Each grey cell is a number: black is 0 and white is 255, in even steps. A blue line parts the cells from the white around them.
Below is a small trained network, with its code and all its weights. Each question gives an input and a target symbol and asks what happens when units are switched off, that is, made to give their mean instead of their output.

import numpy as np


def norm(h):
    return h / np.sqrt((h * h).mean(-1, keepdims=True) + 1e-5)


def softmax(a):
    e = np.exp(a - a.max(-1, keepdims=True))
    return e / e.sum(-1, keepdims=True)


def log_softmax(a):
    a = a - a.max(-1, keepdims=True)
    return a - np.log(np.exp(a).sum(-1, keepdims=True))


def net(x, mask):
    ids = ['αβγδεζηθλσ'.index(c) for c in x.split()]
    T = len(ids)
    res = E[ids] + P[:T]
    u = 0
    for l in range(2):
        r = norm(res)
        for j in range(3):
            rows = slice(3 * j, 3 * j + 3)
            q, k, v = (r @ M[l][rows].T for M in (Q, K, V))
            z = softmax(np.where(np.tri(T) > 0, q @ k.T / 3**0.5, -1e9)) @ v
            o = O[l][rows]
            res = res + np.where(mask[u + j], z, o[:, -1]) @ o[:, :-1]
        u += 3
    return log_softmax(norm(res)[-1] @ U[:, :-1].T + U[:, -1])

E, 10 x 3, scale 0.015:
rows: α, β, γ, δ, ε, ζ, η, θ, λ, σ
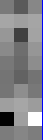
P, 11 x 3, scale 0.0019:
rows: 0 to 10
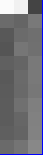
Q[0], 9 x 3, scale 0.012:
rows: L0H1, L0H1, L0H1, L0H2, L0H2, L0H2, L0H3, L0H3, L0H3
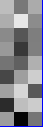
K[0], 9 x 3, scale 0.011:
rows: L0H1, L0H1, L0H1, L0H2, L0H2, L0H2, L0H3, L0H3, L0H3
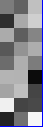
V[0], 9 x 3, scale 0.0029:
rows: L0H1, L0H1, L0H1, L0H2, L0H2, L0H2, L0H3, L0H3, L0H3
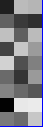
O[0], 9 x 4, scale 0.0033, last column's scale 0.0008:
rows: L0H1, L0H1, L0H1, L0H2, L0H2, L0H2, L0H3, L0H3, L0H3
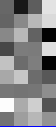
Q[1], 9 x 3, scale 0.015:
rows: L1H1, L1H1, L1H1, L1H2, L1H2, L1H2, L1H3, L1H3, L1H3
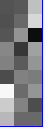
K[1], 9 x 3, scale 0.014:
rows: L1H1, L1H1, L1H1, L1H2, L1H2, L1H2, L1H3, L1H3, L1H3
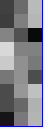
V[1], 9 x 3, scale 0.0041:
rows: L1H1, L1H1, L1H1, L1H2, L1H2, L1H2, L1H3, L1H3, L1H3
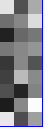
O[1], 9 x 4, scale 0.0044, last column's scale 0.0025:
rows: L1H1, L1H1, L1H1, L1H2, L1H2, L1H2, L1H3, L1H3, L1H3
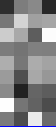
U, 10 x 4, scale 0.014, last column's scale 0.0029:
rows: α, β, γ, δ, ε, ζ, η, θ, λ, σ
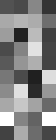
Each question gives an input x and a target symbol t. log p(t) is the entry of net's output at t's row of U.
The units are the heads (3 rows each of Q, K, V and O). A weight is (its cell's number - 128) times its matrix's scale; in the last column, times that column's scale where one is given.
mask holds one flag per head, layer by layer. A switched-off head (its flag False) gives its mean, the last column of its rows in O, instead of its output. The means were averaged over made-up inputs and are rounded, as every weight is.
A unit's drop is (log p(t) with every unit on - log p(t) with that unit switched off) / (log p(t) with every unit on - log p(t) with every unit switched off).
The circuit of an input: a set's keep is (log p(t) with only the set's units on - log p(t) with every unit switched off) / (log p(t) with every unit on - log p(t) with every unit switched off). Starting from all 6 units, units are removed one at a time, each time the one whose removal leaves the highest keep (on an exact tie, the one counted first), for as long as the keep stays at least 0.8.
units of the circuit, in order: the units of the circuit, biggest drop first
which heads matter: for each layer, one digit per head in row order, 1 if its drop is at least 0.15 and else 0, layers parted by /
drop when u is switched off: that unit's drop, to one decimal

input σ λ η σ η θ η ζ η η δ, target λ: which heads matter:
001 / 001
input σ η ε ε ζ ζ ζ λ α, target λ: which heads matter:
001 / 101
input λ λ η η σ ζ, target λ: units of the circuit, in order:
[L1H3, L0H3]
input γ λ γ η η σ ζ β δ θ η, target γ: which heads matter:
000 / 001
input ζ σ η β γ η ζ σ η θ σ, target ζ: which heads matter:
001 / 000
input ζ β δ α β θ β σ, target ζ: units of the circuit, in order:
[L0H3, L1H1]
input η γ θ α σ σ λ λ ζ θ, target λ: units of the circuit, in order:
[L1H3]
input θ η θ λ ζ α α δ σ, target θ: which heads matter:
000 / 101
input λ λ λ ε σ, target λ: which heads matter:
000 / 001
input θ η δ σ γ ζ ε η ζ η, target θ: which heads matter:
000 / 111
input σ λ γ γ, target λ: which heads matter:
000 / 001
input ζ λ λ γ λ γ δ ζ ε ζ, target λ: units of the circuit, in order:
[L0H3, L1H3]
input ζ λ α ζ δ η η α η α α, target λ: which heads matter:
001 / 001
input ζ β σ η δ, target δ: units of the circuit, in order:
[L1H1]
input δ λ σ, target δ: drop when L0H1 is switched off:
0.3
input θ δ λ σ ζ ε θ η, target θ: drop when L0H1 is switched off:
0.2
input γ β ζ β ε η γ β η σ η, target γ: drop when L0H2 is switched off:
0.2
